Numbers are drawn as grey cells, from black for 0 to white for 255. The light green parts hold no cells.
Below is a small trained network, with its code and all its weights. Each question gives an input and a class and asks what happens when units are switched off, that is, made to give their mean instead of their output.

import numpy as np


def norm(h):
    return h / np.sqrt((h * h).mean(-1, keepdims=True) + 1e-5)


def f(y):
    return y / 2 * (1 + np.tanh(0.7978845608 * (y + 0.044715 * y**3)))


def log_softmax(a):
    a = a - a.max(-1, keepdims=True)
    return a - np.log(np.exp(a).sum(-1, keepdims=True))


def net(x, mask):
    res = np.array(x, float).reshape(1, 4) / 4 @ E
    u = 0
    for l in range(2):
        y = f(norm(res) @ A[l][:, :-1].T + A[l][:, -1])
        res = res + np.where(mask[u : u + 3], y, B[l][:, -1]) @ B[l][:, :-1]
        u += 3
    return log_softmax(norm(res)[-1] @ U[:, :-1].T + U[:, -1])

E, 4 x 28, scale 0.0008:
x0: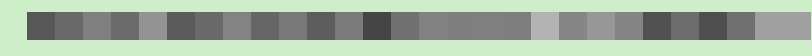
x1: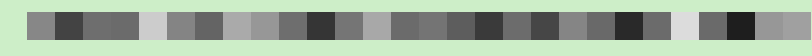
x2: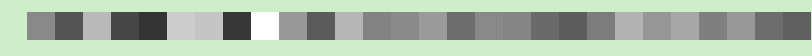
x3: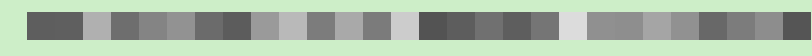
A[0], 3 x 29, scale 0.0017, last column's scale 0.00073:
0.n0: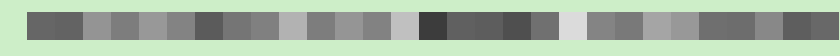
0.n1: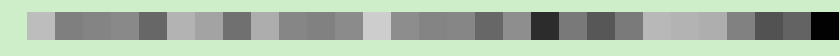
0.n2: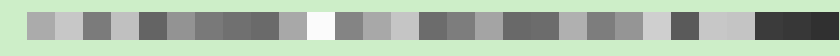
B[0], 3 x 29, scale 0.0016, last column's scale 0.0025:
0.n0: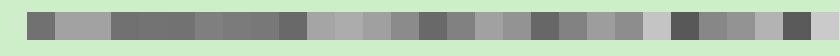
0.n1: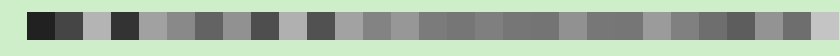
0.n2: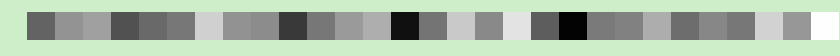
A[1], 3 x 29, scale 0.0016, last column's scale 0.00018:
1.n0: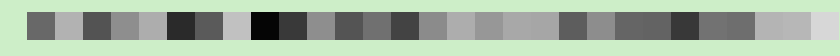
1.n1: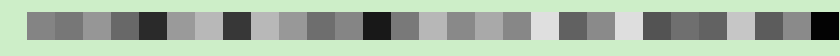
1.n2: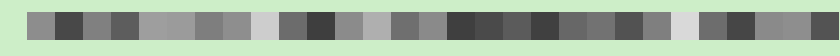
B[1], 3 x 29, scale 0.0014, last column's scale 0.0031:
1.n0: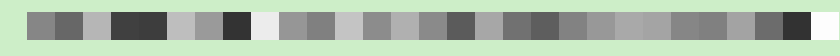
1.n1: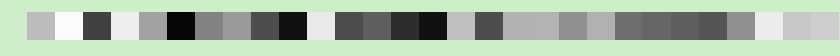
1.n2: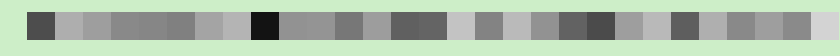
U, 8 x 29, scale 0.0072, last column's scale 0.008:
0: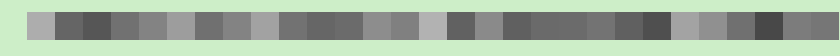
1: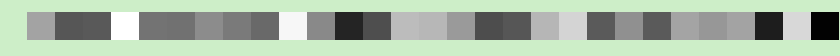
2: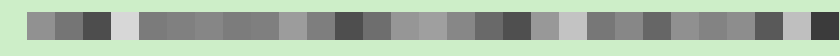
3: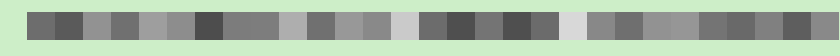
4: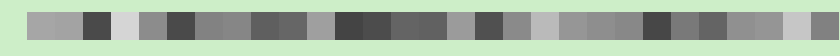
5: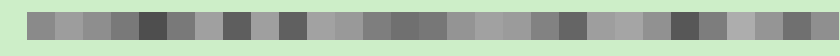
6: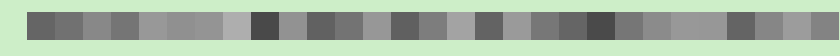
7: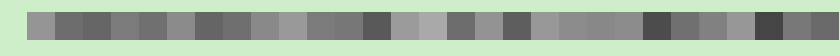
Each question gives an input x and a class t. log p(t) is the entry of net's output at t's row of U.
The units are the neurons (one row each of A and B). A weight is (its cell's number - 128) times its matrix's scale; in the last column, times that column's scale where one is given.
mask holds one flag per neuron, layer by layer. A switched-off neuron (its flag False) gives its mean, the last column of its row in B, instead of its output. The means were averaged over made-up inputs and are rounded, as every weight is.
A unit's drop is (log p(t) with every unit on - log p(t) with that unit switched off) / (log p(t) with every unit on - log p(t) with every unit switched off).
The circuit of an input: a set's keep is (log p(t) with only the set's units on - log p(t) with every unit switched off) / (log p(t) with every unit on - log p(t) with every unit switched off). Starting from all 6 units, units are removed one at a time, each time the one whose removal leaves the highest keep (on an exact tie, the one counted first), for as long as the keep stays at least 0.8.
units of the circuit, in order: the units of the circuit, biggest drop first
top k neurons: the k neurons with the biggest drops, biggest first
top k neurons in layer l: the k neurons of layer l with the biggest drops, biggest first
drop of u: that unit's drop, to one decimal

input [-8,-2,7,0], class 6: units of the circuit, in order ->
0.n1; 1.n0
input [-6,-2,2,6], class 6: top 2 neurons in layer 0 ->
0.n2; 0.n1
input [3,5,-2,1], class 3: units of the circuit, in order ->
0.n2
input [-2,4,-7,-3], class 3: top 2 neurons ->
1.n0; 0.n2
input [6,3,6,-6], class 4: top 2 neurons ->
1.n1; 0.n2
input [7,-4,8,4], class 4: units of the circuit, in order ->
1.n1; 1.n0
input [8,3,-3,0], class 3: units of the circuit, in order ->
0.n2; 1.n0
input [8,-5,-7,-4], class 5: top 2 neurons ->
1.n0; 0.n1
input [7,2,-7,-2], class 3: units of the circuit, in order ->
1.n0; 0.n2
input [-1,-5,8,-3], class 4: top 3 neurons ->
1.n1; 1.n0; 0.n0
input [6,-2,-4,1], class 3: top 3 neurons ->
0.n2; 1.n0; 1.n1
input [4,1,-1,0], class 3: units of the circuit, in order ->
0.n2; 1.n1
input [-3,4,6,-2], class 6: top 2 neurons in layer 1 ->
1.n2; 1.n0
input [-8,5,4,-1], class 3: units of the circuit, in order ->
0.n1
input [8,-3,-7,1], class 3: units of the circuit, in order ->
1.n0; 0.n2
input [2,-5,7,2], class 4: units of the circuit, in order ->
1.n1; 1.n0
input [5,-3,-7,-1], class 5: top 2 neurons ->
1.n0; 0.n1
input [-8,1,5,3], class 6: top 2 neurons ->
0.n1; 1.n0
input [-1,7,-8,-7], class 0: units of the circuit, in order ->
1.n0; 1.n1; 0.n2
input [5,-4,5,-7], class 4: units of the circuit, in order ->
1.n1
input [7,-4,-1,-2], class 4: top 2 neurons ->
1.n1; 0.n2
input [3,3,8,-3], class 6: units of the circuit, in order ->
1.n2; 1.n0
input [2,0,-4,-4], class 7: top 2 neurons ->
0.n2; 1.n0
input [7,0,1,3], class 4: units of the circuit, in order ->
0.n2; 1.n0
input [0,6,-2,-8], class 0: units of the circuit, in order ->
1.n0; 0.n2
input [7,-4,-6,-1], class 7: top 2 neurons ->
1.n0; 0.n2
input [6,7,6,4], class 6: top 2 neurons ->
1.n2; 1.n0
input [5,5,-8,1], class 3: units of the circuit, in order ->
1.n0
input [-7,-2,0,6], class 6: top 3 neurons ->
0.n2; 0.n1; 1.n0
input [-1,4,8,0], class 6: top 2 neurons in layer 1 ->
1.n2; 1.n0
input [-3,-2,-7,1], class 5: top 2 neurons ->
0.n2; 1.n0
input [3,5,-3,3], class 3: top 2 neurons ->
0.n2; 1.n1
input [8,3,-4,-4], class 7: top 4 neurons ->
1.n0; 0.n2; 0.n1; 0.n0
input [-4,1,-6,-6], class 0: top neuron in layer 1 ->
1.n1
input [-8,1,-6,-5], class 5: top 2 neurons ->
1.n0; 0.n2
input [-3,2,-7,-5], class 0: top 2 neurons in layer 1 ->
1.n0; 1.n1
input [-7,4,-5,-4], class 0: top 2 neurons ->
1.n0; 1.n1
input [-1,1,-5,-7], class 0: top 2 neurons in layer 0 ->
0.n2; 0.n0
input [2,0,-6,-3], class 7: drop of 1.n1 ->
0.1
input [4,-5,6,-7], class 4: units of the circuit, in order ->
1.n1
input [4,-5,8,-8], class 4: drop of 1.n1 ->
0.4
